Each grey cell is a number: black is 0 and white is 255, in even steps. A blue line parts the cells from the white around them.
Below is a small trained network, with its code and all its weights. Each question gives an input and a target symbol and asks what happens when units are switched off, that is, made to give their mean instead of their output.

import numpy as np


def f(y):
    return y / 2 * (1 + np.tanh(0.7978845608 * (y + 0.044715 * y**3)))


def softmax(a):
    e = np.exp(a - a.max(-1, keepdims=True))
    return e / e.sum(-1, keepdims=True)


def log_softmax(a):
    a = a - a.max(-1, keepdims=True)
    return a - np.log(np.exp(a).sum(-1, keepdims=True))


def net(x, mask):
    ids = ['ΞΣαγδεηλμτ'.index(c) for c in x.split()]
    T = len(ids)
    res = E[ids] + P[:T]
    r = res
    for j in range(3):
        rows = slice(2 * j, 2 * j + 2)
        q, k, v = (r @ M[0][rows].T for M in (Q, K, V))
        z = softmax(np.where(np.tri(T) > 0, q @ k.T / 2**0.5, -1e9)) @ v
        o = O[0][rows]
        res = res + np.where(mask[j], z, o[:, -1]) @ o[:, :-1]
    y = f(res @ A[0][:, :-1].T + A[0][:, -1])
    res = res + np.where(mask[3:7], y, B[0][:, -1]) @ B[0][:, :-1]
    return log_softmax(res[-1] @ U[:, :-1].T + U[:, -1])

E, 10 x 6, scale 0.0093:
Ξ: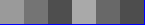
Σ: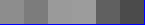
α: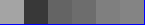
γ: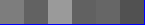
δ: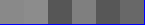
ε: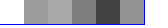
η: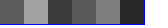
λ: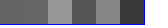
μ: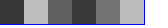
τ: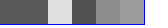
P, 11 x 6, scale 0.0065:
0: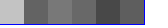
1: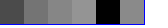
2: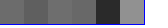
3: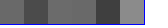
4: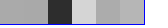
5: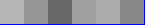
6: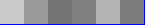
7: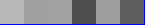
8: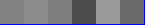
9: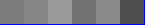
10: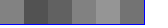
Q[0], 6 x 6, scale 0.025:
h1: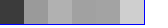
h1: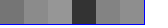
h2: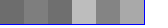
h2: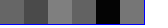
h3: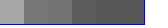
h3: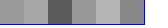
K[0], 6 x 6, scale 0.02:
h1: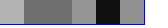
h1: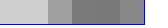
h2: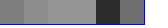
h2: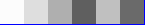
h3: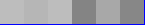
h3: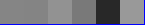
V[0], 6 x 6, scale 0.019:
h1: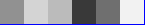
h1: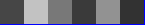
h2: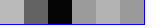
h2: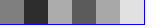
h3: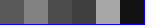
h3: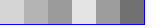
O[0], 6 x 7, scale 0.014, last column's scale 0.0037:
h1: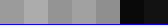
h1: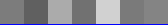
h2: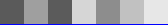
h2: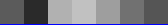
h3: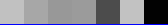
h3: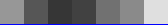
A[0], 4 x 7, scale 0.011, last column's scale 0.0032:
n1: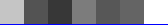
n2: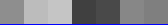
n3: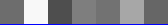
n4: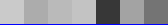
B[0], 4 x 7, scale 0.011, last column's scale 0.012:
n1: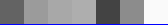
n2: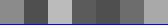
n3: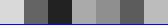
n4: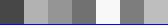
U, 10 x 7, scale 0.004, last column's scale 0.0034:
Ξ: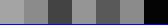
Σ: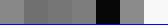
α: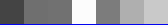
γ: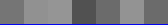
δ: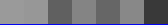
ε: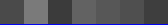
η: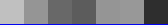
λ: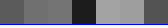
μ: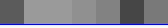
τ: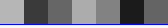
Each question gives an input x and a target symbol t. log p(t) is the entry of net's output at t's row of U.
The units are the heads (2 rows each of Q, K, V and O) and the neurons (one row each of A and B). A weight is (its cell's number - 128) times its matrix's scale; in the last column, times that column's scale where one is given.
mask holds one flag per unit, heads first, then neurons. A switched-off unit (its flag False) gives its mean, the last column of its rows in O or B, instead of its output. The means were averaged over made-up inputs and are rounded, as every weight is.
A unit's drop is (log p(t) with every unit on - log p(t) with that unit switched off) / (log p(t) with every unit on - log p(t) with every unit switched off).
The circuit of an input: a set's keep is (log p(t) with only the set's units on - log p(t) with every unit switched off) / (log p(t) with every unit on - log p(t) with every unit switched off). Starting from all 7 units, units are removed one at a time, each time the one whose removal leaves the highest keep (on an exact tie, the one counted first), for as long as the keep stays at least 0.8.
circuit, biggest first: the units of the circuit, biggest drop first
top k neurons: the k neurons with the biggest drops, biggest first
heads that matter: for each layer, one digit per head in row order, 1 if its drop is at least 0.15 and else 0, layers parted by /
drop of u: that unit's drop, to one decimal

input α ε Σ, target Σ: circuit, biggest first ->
[h2 h1 n4]
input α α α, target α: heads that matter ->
011
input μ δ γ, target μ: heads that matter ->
101
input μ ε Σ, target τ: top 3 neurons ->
[n1 n4 n2]
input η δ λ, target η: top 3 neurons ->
[n3 n4 n1]
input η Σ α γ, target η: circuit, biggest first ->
[h2 n3 h3 n4]
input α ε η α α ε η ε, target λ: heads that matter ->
101
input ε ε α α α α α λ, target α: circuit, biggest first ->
[h2]
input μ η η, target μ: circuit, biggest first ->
[h3 h1 n4]
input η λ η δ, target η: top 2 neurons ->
[n3 n4]
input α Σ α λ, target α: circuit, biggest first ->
[h2 h3]
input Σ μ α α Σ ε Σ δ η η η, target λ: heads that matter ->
100
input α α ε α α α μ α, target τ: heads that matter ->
100
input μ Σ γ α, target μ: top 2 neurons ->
[n3 n4]
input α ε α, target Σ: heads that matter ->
110
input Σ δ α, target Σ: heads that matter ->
010
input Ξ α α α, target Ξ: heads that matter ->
110
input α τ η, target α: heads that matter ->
011
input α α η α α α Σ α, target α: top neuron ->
[n2]
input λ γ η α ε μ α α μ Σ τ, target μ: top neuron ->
[n4]
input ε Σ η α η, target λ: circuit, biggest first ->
[h1 h3]
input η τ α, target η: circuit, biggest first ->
[h2 h3 n3 n4]
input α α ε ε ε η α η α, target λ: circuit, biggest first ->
[h1 n1]
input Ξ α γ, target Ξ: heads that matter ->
010
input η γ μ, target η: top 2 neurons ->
[n3 n4]
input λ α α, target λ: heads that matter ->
111
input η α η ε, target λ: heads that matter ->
100
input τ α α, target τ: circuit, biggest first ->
[h2]
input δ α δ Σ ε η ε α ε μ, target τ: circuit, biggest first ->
[n3 h1]
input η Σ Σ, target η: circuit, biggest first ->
[h2 n3 h3 n4]
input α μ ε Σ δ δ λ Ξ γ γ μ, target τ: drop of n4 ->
-0.1
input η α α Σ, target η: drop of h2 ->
0.6
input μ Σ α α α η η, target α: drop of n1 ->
-0.2
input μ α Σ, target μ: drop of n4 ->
0.2
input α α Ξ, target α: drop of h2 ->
0.5
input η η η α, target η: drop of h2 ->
0.8
